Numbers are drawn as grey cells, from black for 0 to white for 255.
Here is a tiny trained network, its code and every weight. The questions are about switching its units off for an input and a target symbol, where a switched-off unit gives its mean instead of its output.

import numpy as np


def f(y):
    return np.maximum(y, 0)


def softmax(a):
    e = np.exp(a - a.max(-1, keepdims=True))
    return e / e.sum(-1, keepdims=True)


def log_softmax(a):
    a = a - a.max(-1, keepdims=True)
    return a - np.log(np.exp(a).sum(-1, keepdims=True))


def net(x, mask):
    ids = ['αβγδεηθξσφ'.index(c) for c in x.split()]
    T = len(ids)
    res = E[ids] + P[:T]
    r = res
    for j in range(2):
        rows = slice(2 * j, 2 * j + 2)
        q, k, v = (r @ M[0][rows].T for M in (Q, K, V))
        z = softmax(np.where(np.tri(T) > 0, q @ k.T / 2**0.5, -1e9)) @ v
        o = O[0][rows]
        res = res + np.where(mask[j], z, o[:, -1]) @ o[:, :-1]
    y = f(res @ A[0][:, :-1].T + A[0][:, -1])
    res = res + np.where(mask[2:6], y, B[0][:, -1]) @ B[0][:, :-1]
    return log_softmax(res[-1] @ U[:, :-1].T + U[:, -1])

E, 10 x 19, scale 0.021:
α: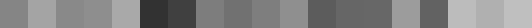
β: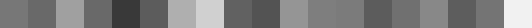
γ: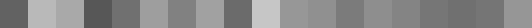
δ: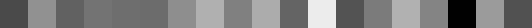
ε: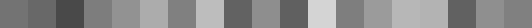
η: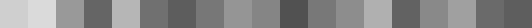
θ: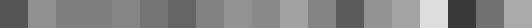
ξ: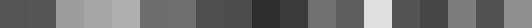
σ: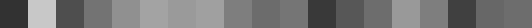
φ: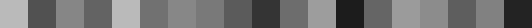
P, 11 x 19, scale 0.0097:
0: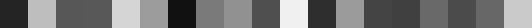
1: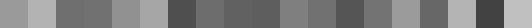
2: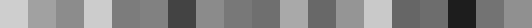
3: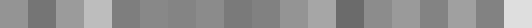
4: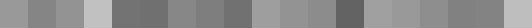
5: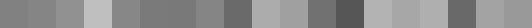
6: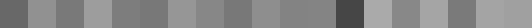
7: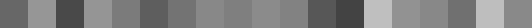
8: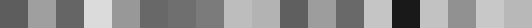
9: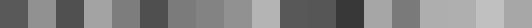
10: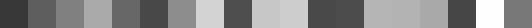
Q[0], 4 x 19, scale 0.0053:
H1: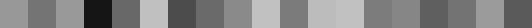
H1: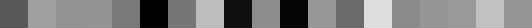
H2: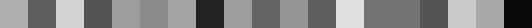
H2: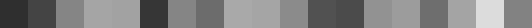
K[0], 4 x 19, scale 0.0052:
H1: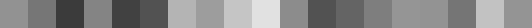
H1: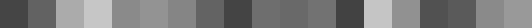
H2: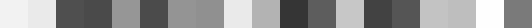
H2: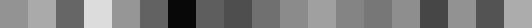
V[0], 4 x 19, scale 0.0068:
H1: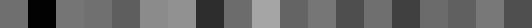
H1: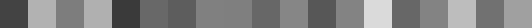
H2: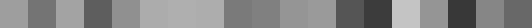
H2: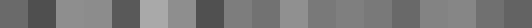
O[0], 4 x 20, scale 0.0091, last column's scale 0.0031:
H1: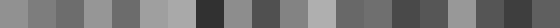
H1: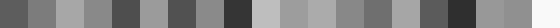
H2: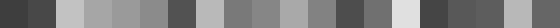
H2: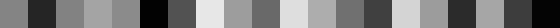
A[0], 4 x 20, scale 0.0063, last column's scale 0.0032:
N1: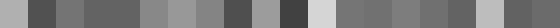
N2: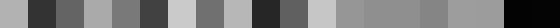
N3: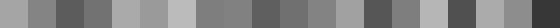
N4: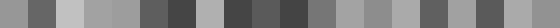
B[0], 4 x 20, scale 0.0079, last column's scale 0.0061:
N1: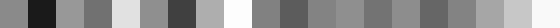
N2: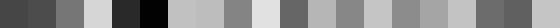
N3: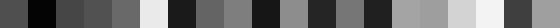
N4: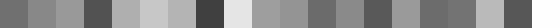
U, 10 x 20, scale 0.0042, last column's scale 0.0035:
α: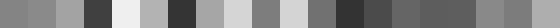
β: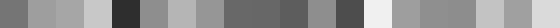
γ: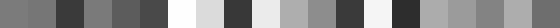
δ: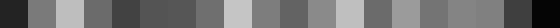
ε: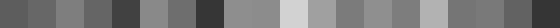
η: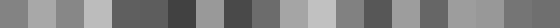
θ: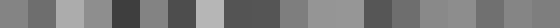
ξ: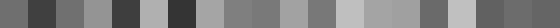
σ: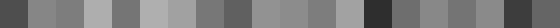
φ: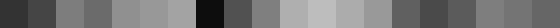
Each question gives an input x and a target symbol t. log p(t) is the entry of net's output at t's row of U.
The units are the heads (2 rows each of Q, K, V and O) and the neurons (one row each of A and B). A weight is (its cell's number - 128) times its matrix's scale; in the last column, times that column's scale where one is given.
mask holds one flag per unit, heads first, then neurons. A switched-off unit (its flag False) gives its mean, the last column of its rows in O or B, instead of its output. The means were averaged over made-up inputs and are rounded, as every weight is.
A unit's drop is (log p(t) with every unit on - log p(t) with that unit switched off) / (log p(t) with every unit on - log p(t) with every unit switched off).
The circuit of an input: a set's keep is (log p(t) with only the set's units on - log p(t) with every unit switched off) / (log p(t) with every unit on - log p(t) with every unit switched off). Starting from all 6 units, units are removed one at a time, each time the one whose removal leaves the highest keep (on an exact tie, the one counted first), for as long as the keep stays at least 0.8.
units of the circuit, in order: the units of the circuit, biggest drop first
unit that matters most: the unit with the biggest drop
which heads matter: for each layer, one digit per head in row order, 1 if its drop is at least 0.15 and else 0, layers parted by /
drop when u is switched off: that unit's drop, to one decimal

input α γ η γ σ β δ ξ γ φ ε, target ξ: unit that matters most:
N1
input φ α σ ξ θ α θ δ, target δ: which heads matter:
01
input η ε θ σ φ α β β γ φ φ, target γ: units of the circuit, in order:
[H1; N2]
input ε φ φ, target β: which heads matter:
11
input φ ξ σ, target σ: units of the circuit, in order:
[H2; N3; N1]
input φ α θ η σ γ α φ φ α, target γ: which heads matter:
11
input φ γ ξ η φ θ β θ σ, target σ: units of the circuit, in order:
[H2; N3]
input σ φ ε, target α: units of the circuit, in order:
[N4; H2]
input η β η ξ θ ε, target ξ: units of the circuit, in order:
[H2; N1; N3; N2]
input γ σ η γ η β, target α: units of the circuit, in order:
[N4; H2; H1]
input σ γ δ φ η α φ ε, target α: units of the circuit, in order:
[H2; N2]
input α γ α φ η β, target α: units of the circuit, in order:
[H2; N4]
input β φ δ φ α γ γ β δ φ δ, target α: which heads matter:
00
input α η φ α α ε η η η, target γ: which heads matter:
01
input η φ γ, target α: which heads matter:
11
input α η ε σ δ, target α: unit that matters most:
N2
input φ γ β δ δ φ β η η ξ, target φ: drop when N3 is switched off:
0.0
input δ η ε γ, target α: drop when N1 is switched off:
-0.3
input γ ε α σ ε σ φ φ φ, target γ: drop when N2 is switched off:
0.8
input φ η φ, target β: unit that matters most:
H1
